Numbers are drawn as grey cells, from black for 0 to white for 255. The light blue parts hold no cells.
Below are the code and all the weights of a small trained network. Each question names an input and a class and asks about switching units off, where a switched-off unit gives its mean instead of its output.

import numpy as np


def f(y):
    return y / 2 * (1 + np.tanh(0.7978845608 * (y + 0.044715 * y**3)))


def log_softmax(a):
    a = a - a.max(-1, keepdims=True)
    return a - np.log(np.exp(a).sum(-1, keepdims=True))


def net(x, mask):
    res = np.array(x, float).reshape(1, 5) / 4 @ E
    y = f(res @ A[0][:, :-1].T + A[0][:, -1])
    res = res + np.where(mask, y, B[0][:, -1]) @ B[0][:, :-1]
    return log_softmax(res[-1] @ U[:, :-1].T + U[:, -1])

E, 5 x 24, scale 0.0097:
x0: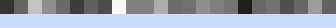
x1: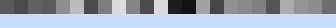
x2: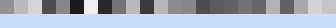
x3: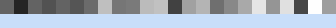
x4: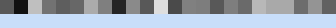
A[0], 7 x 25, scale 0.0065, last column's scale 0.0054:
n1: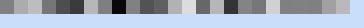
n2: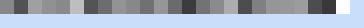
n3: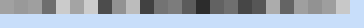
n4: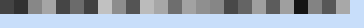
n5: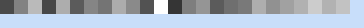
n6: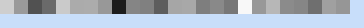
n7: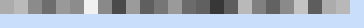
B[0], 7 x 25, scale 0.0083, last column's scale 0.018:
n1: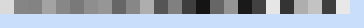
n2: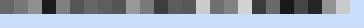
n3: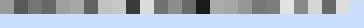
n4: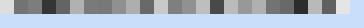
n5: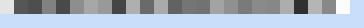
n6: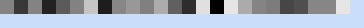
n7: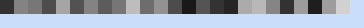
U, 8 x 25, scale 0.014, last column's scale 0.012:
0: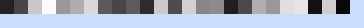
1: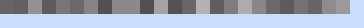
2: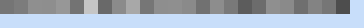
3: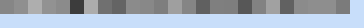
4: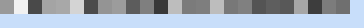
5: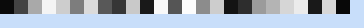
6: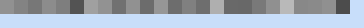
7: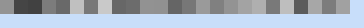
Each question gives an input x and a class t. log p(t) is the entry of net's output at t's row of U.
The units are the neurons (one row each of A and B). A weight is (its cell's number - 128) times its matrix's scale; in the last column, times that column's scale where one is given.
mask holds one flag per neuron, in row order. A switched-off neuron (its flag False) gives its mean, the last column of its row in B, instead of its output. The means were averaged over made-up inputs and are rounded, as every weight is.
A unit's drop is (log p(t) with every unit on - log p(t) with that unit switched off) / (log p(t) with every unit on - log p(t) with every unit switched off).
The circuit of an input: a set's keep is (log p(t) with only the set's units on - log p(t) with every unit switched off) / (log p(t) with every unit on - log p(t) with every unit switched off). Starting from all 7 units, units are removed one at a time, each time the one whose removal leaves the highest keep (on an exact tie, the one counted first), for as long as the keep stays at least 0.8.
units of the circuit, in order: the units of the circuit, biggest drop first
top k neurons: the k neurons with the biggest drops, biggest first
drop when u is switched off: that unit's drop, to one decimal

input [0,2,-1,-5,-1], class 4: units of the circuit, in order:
[n6]
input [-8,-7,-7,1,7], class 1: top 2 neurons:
[n6; n3]
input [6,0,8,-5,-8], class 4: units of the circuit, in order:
[n3; n6]
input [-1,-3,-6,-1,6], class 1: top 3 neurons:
[n3; n5; n2]
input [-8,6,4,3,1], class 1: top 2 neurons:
[n7; n6]
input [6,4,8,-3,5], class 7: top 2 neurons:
[n3; n5]
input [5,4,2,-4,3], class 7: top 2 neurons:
[n3; n7]
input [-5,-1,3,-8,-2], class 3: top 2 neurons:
[n1; n3]
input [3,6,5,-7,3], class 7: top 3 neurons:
[n3; n5; n6]
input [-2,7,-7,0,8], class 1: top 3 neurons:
[n2; n3; n1]
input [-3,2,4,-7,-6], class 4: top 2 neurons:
[n3; n4]
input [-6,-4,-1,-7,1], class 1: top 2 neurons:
[n6; n7]
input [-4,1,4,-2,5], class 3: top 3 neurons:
[n1; n4; n7]
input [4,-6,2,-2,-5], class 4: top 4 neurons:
[n6; n5; n4; n3]
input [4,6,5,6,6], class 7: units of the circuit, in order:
[n5]
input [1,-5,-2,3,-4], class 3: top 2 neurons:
[n5; n3]
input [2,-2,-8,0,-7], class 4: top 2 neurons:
[n5; n6]
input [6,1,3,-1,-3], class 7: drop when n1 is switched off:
0.2
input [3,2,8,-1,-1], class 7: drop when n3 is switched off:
0.6
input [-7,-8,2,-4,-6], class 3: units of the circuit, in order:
[n1]
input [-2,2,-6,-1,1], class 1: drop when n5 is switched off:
0.4
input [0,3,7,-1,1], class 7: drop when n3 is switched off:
0.5
